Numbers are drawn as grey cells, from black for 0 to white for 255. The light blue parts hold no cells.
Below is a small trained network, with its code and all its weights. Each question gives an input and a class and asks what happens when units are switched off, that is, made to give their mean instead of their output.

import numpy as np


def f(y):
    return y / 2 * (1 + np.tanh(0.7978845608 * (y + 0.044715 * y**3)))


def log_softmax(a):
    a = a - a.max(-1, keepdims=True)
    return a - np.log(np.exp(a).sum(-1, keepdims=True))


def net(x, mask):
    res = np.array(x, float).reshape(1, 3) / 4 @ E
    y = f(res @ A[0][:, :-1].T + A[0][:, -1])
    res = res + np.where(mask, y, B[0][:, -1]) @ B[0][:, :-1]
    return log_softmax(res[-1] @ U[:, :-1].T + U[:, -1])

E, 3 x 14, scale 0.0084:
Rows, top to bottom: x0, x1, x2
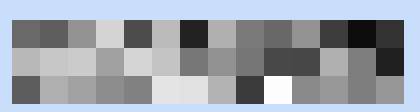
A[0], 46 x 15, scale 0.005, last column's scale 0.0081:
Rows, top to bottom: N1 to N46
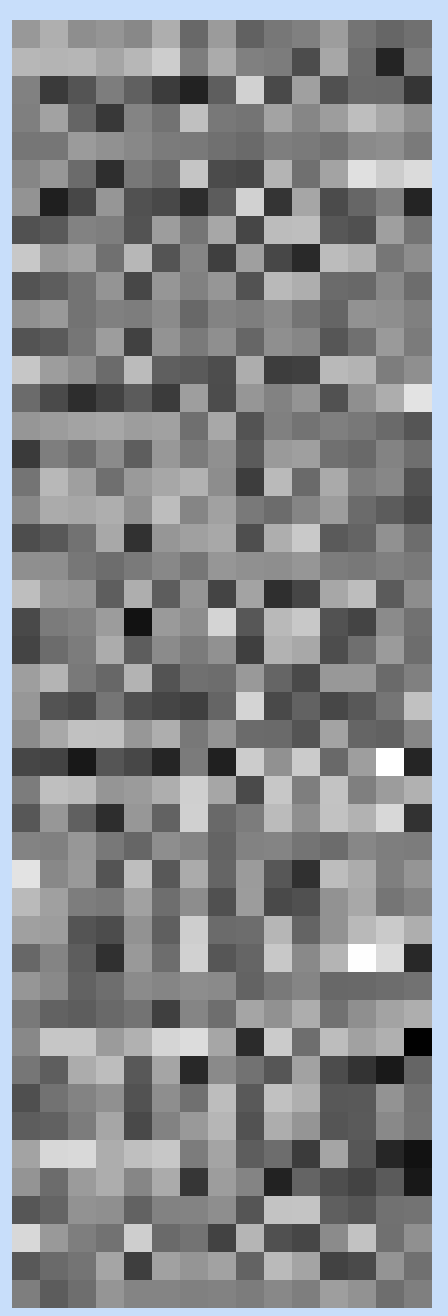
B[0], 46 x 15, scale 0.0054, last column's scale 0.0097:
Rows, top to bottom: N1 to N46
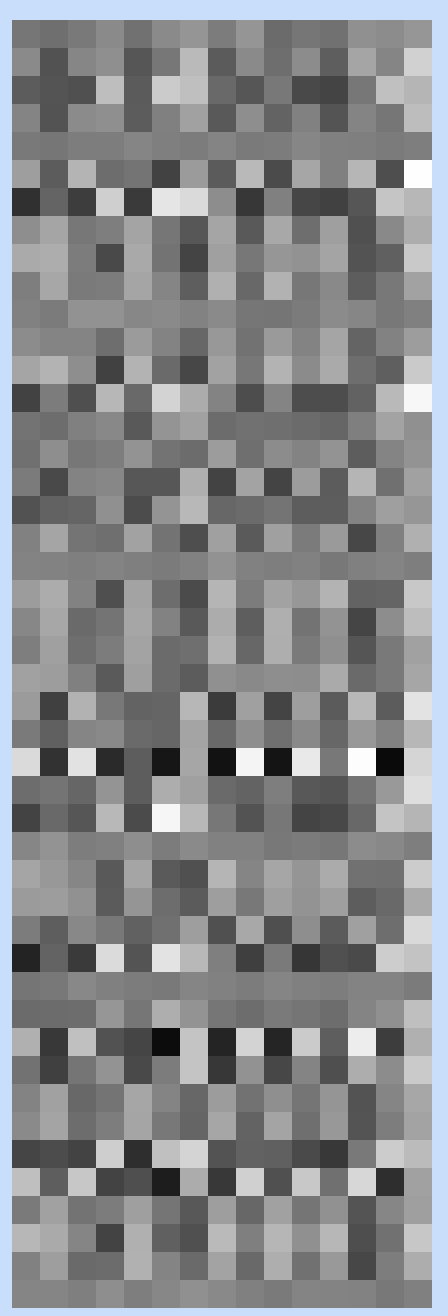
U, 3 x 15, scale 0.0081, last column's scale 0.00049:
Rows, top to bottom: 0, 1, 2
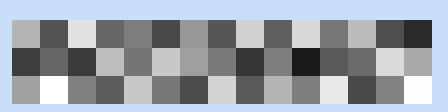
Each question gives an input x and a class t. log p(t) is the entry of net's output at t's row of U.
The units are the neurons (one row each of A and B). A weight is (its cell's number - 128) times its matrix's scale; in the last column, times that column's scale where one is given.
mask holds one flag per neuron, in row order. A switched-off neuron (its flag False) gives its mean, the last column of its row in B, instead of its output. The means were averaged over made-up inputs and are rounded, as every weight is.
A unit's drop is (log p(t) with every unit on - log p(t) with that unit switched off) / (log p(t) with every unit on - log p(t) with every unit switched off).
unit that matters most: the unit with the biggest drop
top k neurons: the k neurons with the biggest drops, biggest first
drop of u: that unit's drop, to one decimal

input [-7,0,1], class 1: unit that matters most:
N34
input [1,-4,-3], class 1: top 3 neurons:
[N14, N7, N6]
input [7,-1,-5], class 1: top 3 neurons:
[N7, N27, N3]
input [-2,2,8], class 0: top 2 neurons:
[N37, N14]
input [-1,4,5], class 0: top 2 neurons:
[N37, N14]
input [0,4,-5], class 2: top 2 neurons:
[N27, N6]
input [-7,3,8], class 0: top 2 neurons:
[N37, N6]
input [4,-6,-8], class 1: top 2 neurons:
[N7, N3]
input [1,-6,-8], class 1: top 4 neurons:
[N7, N3, N14, N6]
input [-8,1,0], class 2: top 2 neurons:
[N25, N27]
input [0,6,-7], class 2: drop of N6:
0.1
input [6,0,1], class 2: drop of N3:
0.2
